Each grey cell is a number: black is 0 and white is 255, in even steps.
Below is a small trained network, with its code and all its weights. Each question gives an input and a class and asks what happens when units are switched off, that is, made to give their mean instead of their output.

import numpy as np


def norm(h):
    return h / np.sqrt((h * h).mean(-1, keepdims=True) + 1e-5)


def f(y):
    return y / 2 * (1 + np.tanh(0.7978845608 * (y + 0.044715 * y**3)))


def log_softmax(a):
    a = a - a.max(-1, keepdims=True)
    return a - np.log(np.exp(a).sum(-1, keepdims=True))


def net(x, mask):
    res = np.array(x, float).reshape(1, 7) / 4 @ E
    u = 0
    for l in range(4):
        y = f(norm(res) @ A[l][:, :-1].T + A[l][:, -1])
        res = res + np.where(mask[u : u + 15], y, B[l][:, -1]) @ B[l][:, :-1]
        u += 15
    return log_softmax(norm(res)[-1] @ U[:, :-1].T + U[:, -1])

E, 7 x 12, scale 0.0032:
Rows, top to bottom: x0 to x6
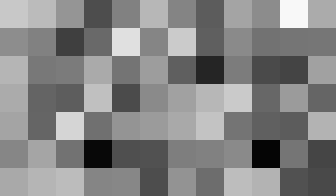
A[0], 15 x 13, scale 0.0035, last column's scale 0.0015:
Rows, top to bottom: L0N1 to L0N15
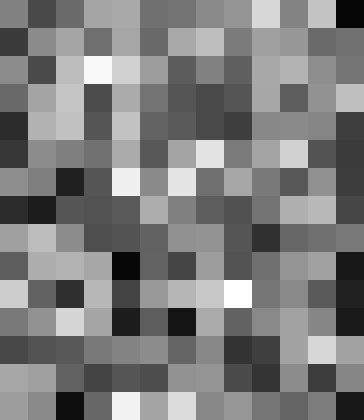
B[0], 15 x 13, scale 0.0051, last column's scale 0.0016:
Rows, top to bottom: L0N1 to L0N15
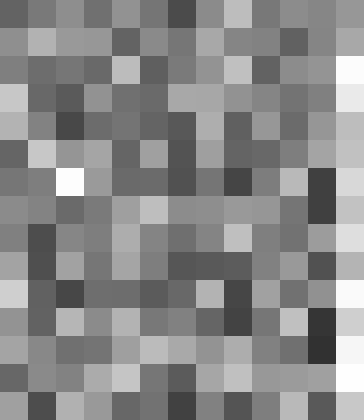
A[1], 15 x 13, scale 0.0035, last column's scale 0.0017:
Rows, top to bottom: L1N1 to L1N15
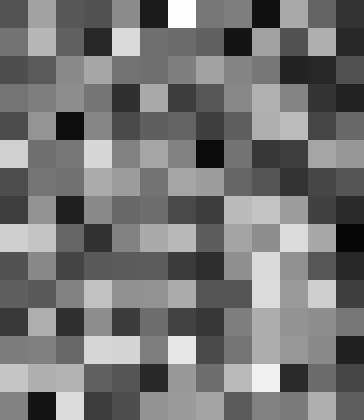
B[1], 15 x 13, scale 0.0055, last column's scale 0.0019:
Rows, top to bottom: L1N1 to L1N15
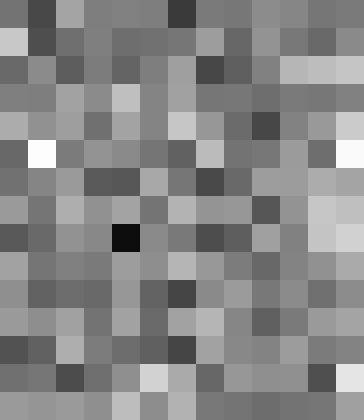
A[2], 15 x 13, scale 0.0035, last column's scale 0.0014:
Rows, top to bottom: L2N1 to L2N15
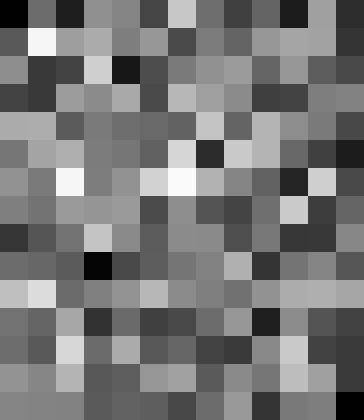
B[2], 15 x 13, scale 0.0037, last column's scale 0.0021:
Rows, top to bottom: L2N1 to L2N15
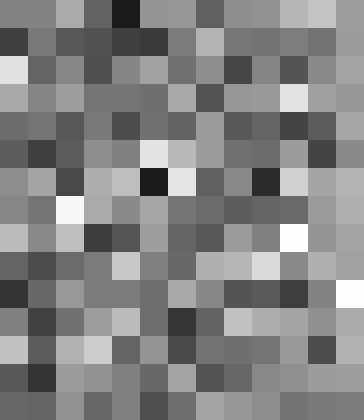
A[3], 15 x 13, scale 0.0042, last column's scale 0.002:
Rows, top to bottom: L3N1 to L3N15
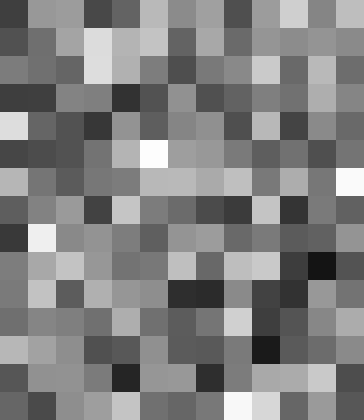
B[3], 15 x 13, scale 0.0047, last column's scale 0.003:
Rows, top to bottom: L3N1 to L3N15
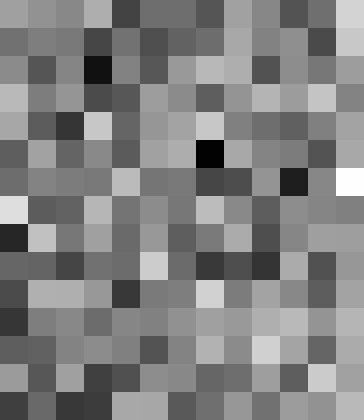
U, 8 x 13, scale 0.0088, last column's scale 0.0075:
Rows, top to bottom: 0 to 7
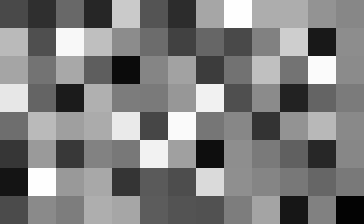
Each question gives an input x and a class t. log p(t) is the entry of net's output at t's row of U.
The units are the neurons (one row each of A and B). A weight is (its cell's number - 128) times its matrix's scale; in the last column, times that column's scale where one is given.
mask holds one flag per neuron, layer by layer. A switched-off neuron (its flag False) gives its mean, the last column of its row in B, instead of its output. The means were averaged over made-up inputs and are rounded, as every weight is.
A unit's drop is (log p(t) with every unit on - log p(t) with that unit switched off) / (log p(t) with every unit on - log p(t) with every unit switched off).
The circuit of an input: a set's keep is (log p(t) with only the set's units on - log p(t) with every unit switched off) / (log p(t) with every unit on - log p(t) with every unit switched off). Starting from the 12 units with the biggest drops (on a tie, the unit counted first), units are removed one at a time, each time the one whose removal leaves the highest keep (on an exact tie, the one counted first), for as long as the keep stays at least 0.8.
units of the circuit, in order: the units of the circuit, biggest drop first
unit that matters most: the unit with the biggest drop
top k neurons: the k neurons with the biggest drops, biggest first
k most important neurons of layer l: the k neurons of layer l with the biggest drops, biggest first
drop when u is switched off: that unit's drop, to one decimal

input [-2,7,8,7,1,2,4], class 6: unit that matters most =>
L1N6
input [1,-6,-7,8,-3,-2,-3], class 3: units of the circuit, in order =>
L0N11, L2N3
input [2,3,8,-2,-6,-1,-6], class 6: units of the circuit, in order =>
L1N6, L3N11
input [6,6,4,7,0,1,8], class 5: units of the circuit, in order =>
L1N14, L3N10
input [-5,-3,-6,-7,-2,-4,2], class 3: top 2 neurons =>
L0N5, L1N2
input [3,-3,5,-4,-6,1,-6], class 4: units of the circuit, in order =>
L1N5, L1N12
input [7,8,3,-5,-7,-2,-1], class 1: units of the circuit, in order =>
L0N7, L0N15
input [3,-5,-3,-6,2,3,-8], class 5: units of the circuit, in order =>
L3N6, L0N13
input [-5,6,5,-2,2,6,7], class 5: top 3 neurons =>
L1N14, L2N6, L0N3
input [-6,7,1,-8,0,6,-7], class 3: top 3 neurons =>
L0N5, L1N2, L3N5
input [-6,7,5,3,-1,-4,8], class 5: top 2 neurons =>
L1N14, L0N12
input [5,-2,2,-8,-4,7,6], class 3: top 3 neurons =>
L0N5, L3N5, L1N2
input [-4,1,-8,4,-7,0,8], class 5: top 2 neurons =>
L1N14, L3N10
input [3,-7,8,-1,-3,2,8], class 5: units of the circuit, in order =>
L1N14
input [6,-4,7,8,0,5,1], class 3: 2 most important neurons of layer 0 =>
L0N11, L0N6
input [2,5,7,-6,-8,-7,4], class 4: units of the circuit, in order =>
L1N8, L1N12
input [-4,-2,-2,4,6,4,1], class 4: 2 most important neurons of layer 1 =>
L1N15, L1N9
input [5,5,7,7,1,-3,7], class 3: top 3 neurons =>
L0N11, L0N6, L2N3
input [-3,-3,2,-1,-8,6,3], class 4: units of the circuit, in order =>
L1N8, L1N5
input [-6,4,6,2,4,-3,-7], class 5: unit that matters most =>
L0N13
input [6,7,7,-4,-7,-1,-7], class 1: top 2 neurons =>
L0N7, L0N15
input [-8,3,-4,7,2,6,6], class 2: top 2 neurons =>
L1N3, L2N1
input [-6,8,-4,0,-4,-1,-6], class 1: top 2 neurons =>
L0N7, L0N15
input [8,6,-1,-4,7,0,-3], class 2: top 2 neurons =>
L1N9, L0N12
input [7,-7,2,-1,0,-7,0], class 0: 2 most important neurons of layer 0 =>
L0N3, L0N7
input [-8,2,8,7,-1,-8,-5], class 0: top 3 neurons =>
L0N3, L3N3, L1N9
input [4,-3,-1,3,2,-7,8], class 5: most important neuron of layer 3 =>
L3N10
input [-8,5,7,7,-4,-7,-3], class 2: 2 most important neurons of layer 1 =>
L1N3, L1N7
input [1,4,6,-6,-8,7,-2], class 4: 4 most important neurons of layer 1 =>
L1N5, L1N8, L1N10, L1N12
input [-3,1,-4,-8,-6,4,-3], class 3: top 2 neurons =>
L0N5, L1N2
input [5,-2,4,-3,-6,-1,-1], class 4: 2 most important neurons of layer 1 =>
L1N5, L1N12
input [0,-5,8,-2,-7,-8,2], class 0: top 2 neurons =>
L0N3, L1N11
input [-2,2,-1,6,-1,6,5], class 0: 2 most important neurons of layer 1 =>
L1N1, L1N2
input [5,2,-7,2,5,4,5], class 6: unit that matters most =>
L0N6
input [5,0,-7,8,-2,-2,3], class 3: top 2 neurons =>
L0N11, L1N6
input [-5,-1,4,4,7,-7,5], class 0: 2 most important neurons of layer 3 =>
L3N15, L3N3
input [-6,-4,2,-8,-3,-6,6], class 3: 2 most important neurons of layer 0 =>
L0N5, L0N14
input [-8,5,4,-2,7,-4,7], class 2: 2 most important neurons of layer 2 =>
L2N1, L2N9
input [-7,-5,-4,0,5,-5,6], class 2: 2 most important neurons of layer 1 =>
L1N3, L1N6
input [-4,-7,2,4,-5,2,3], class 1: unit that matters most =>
L0N12
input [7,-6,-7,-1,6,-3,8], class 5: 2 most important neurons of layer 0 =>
L0N7, L0N15
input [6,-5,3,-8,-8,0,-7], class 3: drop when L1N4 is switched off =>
-0.1
